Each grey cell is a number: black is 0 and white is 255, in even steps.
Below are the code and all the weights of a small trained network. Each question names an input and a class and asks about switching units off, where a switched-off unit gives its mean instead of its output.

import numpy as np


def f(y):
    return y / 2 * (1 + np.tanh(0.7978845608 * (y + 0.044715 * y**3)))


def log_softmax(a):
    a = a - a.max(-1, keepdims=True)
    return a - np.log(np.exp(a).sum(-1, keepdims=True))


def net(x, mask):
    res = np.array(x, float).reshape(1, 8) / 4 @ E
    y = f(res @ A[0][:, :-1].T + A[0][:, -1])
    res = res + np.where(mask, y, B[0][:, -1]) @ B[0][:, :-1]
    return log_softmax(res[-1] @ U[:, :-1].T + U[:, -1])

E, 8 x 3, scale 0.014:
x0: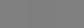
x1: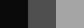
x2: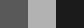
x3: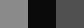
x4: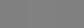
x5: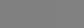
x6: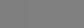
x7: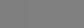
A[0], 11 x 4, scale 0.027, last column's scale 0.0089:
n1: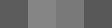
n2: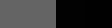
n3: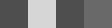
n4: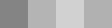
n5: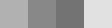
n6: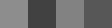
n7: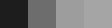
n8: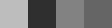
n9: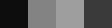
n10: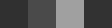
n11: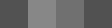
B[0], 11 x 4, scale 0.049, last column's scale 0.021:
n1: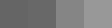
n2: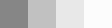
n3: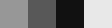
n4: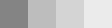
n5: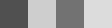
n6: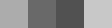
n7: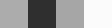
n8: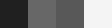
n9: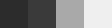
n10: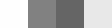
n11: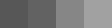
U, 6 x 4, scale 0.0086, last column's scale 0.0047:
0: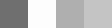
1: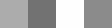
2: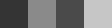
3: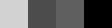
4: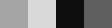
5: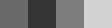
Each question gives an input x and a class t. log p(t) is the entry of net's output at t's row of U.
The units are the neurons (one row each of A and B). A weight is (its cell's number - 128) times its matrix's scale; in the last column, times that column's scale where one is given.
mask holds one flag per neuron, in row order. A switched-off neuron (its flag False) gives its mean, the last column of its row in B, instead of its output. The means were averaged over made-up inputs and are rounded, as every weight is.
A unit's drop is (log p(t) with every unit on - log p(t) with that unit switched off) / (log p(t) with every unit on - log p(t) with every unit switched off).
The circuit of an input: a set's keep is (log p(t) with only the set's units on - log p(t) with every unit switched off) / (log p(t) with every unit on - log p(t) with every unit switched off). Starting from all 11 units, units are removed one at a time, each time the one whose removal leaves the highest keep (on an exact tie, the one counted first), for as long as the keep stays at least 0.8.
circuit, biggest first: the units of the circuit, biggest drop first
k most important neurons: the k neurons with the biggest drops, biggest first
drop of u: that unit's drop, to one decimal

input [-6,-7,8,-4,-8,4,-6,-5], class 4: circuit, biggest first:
n3
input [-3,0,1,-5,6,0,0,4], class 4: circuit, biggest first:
n3, n7
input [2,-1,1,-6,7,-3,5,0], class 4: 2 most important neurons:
n3, n2
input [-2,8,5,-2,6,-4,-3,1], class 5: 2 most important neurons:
n9, n3
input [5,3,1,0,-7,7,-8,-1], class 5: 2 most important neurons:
n2, n4
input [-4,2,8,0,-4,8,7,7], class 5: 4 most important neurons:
n3, n4, n10, n11
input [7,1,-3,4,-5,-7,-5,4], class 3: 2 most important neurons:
n9, n5
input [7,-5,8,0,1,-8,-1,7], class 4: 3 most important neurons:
n3, n4, n9
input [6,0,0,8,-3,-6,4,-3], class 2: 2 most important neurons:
n8, n4
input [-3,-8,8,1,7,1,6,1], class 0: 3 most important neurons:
n2, n10, n6
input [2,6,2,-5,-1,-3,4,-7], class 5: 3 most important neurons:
n9, n3, n2
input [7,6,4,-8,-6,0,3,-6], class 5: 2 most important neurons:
n9, n3
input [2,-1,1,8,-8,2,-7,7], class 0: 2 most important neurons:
n2, n3
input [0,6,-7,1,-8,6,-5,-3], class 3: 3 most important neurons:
n10, n2, n6
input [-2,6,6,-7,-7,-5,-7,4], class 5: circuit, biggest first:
n9
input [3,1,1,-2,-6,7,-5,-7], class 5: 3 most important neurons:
n2, n10, n5
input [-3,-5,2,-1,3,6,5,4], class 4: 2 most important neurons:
n9, n2
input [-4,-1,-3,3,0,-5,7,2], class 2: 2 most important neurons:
n10, n7
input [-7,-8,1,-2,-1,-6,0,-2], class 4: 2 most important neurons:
n2, n9
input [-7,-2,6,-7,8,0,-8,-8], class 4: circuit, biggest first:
n3
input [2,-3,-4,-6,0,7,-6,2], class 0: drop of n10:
0.0
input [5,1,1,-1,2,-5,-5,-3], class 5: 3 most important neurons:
n2, n10, n4
